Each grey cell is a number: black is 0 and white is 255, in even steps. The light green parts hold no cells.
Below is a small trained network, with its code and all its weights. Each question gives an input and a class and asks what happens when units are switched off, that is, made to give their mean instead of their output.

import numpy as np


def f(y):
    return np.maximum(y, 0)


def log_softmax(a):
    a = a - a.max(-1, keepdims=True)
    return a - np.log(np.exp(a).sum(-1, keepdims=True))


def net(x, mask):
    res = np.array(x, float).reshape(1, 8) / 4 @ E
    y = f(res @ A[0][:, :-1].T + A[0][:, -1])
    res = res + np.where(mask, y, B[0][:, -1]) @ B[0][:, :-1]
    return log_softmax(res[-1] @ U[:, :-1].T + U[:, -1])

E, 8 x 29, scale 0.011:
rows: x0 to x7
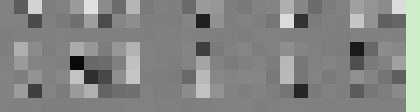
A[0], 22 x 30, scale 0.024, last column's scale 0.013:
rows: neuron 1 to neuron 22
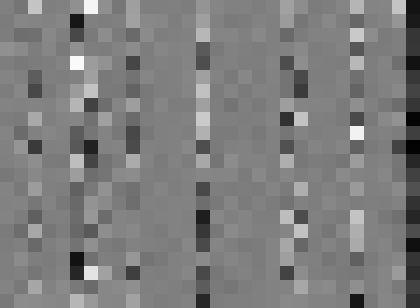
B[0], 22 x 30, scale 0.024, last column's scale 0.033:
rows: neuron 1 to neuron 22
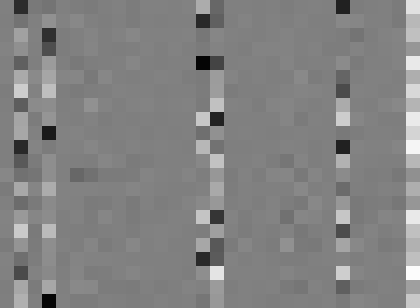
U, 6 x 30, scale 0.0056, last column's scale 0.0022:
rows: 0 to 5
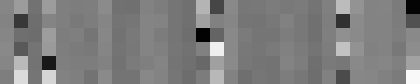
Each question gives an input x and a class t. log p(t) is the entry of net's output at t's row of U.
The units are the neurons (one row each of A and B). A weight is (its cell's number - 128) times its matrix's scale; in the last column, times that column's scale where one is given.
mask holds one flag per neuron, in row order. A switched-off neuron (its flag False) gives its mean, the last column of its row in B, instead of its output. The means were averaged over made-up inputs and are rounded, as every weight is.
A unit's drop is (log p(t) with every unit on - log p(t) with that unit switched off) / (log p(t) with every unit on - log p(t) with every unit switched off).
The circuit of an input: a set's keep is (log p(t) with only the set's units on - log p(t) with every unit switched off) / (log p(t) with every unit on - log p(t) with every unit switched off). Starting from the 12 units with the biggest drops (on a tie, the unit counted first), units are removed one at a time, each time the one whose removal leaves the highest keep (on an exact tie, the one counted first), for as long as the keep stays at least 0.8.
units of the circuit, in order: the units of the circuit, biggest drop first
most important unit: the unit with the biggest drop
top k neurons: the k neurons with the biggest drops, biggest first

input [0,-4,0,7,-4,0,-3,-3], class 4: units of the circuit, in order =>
(neuron 22)
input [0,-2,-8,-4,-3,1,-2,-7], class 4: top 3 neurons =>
(neuron 10; neuron 19; neuron 2)
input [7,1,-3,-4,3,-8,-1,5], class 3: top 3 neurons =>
(neuron 20; neuron 11; neuron 14)
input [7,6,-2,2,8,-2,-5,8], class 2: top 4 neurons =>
(neuron 2; neuron 19; neuron 11; neuron 9)
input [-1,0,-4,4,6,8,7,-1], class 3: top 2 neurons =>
(neuron 12; neuron 5)
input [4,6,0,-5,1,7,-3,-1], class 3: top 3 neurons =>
(neuron 12; neuron 9; neuron 8)
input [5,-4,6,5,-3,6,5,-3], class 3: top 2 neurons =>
(neuron 11; neuron 12)
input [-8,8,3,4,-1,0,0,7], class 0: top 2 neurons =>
(neuron 16; neuron 1)
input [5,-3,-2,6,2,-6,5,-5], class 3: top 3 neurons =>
(neuron 20; neuron 11; neuron 10)
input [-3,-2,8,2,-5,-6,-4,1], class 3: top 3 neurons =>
(neuron 20; neuron 19; neuron 2)
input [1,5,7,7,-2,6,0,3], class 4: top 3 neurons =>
(neuron 22; neuron 20; neuron 9)
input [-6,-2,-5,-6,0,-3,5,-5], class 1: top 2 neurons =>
(neuron 11; neuron 22)
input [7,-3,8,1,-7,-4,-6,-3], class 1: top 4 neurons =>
(neuron 1; neuron 19; neuron 2; neuron 7)
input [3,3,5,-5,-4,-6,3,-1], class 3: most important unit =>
neuron 20
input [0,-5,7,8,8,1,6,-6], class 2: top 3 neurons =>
(neuron 2; neuron 19; neuron 10)
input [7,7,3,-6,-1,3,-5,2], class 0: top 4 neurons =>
(neuron 16; neuron 11; neuron 18; neuron 22)
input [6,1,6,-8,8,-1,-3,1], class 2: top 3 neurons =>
(neuron 2; neuron 19; neuron 22)
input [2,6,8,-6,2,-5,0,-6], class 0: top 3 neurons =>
(neuron 16; neuron 22; neuron 18)
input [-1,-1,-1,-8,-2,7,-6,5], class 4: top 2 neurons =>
(neuron 10; neuron 20)
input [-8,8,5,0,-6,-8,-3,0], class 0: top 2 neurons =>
(neuron 16; neuron 18)
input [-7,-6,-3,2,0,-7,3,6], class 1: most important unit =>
neuron 11
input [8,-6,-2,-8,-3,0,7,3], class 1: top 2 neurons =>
(neuron 1; neuron 22)
